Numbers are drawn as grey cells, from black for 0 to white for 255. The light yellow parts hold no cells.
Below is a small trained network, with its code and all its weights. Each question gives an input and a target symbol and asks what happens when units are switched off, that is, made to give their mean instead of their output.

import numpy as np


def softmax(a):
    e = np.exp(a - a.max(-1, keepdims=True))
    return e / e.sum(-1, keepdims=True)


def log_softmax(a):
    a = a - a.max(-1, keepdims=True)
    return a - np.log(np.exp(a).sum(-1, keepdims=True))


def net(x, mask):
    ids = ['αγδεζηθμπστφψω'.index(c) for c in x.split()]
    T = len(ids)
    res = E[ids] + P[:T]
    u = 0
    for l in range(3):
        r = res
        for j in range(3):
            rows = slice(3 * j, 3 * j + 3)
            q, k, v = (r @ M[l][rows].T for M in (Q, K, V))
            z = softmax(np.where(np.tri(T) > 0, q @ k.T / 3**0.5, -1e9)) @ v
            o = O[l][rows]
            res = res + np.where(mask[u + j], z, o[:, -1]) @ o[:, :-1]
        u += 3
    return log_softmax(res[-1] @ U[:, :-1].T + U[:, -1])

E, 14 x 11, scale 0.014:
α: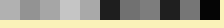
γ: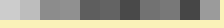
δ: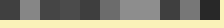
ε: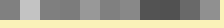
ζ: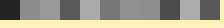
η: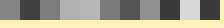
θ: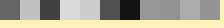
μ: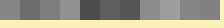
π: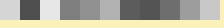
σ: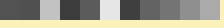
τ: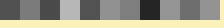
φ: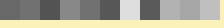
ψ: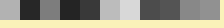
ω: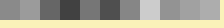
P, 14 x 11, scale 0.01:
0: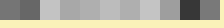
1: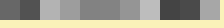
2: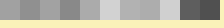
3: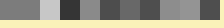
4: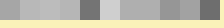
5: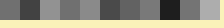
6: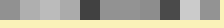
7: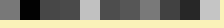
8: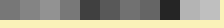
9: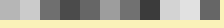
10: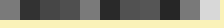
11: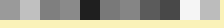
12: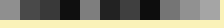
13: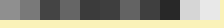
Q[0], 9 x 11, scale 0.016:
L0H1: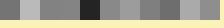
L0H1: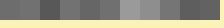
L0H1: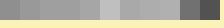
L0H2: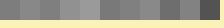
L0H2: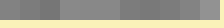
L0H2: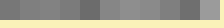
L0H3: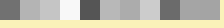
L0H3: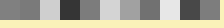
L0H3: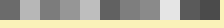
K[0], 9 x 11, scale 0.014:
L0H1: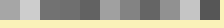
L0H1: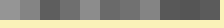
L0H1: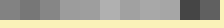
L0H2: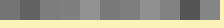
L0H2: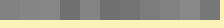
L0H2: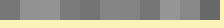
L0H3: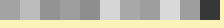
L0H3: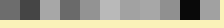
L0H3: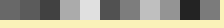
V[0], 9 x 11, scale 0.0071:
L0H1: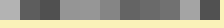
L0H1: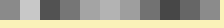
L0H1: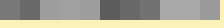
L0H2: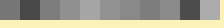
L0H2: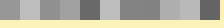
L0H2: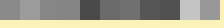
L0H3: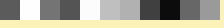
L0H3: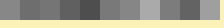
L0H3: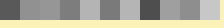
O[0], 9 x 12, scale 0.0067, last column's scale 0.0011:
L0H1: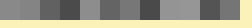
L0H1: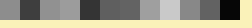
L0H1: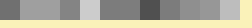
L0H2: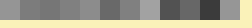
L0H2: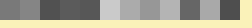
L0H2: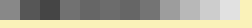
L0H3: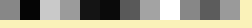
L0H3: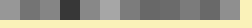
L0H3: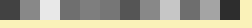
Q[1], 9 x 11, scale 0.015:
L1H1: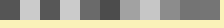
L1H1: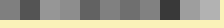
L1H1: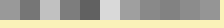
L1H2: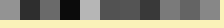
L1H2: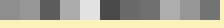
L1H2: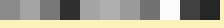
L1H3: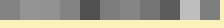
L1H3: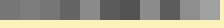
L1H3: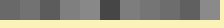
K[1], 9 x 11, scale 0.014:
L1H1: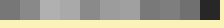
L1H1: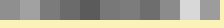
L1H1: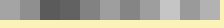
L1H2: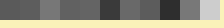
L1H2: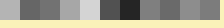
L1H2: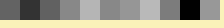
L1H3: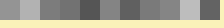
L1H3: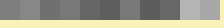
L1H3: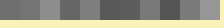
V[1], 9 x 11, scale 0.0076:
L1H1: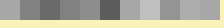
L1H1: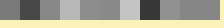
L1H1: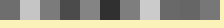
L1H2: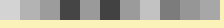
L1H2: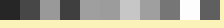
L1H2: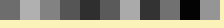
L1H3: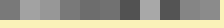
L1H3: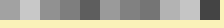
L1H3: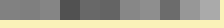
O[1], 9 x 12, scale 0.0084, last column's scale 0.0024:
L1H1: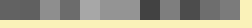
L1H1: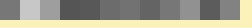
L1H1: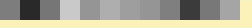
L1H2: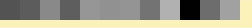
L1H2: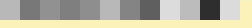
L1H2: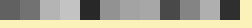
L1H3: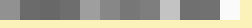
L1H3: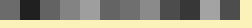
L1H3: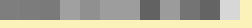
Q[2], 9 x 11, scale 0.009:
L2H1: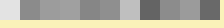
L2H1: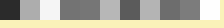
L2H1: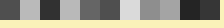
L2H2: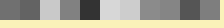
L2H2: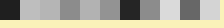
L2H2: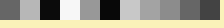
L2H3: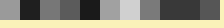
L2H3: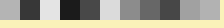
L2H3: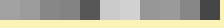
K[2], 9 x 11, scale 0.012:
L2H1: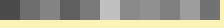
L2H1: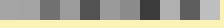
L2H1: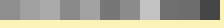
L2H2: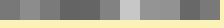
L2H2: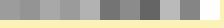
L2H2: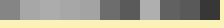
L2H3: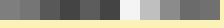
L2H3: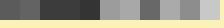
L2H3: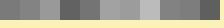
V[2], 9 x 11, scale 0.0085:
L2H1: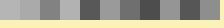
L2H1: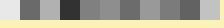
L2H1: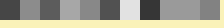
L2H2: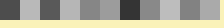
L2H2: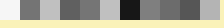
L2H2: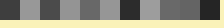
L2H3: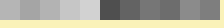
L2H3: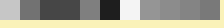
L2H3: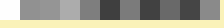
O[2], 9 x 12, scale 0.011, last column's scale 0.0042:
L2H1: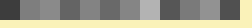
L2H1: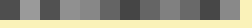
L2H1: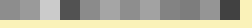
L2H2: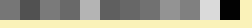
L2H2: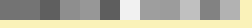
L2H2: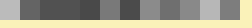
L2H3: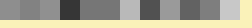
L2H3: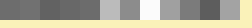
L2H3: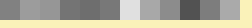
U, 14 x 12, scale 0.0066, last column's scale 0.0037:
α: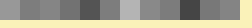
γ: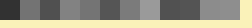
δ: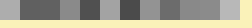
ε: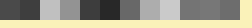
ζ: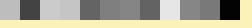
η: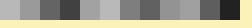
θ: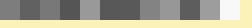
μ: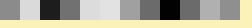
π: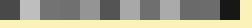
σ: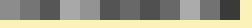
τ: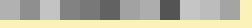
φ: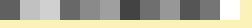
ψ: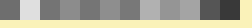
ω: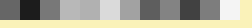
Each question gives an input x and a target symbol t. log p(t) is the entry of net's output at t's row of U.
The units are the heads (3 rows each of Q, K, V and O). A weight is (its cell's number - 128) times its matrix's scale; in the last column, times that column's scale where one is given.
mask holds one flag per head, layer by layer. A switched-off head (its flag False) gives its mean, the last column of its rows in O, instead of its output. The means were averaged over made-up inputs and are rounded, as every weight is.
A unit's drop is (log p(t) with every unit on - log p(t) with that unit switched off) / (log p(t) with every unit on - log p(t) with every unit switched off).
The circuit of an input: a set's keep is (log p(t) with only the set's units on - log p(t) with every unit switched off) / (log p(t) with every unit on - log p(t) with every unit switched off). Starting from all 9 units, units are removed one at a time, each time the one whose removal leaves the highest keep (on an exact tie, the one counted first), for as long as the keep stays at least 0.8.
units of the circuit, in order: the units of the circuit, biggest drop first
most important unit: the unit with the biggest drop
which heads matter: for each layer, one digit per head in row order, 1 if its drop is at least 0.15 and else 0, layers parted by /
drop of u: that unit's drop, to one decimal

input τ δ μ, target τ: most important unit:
L1H2
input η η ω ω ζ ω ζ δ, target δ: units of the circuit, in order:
[L2H2; L2H3; L0H1]
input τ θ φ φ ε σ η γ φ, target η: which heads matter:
001 / 010 / 000
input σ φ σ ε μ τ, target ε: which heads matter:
001 / 000 / 000
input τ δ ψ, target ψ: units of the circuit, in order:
[L1H1; L2H2; L2H3]
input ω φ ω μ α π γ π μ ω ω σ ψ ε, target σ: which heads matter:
010 / 010 / 001
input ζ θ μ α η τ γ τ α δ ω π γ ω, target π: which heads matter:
010 / 000 / 010
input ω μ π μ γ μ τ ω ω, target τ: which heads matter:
000 / 010 / 100
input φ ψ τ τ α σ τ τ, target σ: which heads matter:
000 / 011 / 001
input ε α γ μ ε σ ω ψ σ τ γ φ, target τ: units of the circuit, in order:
[L1H2; L2H1]
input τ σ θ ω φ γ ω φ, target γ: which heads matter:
000 / 010 / 100
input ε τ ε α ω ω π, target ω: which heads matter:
000 / 100 / 000
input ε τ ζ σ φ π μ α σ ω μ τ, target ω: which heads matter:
000 / 000 / 000
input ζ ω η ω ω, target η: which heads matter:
000 / 010 / 000
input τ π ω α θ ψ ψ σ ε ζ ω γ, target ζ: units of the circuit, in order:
[L1H2; L0H3]
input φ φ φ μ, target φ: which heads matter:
000 / 000 / 010
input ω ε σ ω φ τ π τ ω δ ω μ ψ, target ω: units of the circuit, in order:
[L1H1]
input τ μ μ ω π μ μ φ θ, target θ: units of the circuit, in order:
[L2H2; L1H2]
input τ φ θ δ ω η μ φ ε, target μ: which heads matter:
001 / 000 / 000
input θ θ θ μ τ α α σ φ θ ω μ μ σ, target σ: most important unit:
L0H2
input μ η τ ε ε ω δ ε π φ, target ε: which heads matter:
001 / 010 / 000
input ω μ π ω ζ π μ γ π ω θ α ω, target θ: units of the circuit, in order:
[L1H2; L2H2]
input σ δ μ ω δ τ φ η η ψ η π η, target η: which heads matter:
000 / 010 / 000
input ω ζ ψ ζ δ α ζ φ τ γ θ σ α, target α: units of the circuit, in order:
[L2H3; L2H2]
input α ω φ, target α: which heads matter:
000 / 000 / 001
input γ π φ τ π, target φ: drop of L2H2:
0.6
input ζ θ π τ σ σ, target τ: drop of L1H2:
0.0
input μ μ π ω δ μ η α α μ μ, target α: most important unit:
L2H3
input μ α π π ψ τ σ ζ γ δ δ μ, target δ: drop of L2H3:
0.1
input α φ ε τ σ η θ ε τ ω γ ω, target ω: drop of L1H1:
0.2
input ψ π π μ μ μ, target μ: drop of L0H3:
0.8
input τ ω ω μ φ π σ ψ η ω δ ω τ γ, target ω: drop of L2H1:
0.0
